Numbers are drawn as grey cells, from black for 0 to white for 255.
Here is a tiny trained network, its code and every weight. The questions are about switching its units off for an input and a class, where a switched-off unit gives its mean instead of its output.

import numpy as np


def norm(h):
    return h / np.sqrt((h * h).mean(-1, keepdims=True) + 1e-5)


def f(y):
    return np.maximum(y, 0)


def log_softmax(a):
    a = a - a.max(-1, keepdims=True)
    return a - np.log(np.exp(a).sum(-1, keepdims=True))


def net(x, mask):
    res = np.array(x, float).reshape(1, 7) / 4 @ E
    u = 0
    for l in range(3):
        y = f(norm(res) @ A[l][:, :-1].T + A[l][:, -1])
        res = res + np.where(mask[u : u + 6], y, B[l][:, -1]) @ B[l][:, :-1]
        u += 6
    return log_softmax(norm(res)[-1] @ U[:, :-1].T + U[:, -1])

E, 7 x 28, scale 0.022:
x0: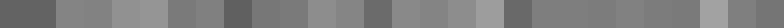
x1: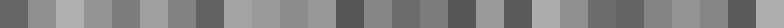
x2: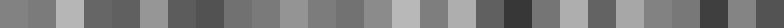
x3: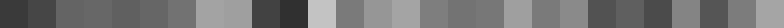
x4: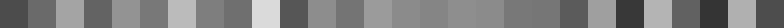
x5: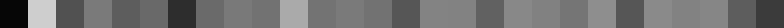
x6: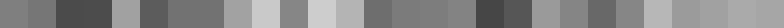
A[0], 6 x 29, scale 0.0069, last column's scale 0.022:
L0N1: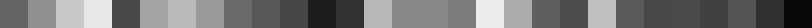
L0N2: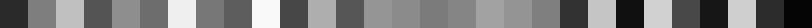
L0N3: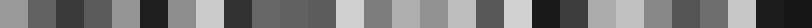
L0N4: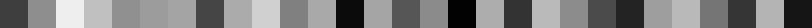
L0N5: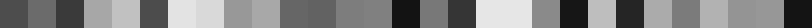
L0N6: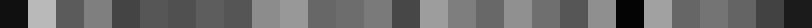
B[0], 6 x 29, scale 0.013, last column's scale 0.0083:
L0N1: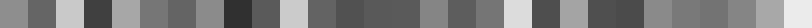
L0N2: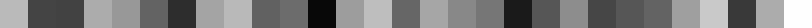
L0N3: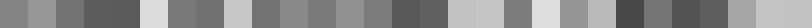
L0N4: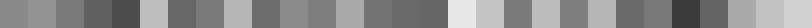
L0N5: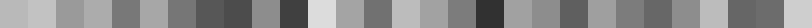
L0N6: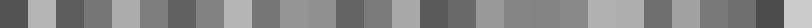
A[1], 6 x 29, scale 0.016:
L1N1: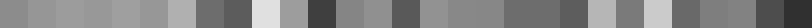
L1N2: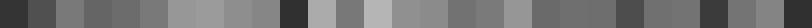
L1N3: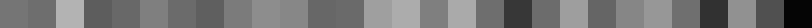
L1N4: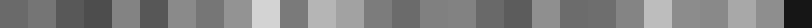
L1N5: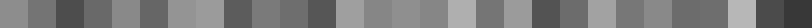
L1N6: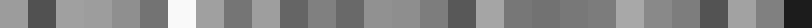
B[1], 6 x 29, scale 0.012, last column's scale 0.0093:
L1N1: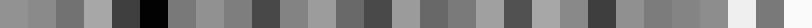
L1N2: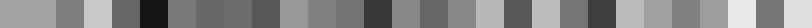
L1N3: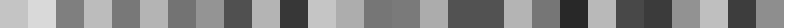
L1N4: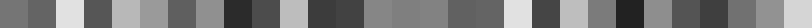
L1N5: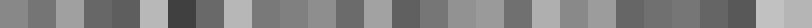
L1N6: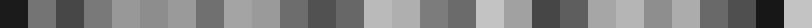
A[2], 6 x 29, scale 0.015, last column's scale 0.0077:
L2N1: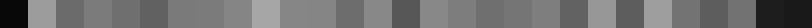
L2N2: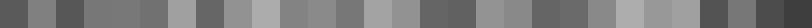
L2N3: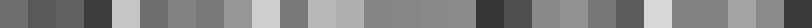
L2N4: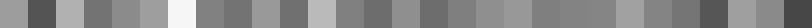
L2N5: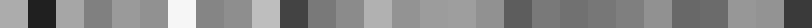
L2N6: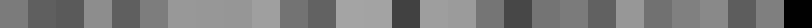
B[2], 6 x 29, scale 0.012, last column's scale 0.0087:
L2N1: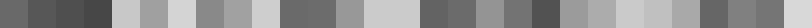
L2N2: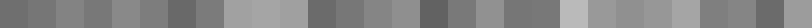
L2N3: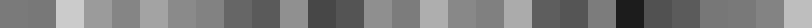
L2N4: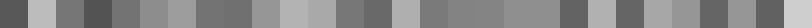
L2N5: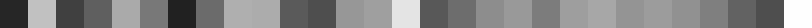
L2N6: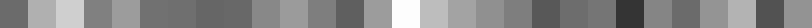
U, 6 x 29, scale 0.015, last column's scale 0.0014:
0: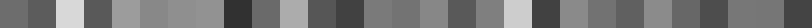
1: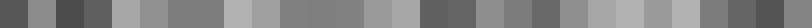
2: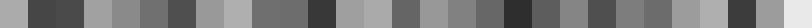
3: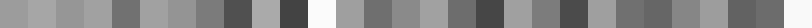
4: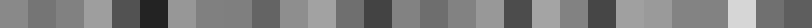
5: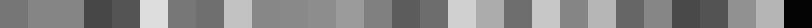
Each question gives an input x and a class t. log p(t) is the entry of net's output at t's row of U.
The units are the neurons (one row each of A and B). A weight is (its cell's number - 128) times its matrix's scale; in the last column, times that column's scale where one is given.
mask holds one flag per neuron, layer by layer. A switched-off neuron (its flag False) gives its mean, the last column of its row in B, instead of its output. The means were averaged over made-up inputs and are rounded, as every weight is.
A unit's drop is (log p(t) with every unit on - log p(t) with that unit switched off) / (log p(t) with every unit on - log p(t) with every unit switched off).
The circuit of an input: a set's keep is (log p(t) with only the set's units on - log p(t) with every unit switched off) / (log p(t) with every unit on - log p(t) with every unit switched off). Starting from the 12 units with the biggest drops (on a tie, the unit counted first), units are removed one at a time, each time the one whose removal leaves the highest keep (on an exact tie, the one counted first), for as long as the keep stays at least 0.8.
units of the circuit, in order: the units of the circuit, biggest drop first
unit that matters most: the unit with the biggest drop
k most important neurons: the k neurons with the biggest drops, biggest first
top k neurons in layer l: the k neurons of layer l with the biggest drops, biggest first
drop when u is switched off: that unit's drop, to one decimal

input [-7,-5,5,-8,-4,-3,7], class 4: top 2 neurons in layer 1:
L1N1; L1N6
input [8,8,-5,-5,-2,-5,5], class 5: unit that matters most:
L0N4
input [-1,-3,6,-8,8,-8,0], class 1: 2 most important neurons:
L1N6; L2N5
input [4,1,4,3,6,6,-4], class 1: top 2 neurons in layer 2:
L2N1; L2N3
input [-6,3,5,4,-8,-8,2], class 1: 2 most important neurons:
L0N2; L1N1
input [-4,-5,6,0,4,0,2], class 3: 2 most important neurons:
L1N3; L0N4
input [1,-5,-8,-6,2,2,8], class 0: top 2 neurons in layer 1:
L1N4; L1N3
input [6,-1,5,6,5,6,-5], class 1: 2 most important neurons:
L0N6; L2N1
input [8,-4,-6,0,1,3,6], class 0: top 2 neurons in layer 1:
L1N4; L1N3
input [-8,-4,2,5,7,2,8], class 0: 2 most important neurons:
L1N4; L2N3
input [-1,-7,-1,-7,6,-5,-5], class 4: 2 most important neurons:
L1N1; L0N4
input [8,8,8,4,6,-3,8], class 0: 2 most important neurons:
L1N4; L2N3
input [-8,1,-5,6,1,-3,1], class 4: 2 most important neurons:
L1N2; L1N3
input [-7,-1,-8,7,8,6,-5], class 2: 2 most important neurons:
L0N2; L1N3
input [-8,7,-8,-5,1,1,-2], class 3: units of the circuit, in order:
L0N5
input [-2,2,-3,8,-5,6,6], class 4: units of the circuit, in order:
L1N2; L0N2
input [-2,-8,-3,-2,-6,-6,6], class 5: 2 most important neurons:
L0N2; L0N3
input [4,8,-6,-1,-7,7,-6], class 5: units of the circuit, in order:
L0N2; L0N4
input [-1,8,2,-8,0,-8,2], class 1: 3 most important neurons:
L2N5; L1N6; L1N2
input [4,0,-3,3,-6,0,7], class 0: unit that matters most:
L0N2
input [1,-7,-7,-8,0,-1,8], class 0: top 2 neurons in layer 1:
L1N4; L1N2
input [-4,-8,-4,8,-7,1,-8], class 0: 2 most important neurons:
L0N2; L1N1
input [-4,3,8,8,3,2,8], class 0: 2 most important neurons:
L1N4; L1N1
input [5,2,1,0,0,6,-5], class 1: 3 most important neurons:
L0N6; L2N1; L1N4
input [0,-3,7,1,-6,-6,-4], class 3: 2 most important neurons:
L0N2; L1N3
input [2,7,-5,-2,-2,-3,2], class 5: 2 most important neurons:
L0N4; L1N3
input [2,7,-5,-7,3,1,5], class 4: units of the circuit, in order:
L1N1
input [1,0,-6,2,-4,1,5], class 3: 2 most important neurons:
L0N5; L0N2
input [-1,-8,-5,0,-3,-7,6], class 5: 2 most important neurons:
L0N3; L1N5
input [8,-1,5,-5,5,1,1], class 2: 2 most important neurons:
L0N2; L1N3
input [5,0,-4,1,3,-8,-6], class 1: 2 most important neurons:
L2N5; L1N6
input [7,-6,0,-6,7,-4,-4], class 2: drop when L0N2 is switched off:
1.2
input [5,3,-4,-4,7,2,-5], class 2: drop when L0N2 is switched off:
1.4
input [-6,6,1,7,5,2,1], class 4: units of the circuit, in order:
L1N2
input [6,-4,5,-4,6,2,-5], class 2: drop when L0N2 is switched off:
0.8
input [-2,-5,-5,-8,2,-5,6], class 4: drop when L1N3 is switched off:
0.0
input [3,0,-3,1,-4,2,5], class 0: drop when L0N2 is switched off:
0.1
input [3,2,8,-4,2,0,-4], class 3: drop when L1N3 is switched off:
1.6
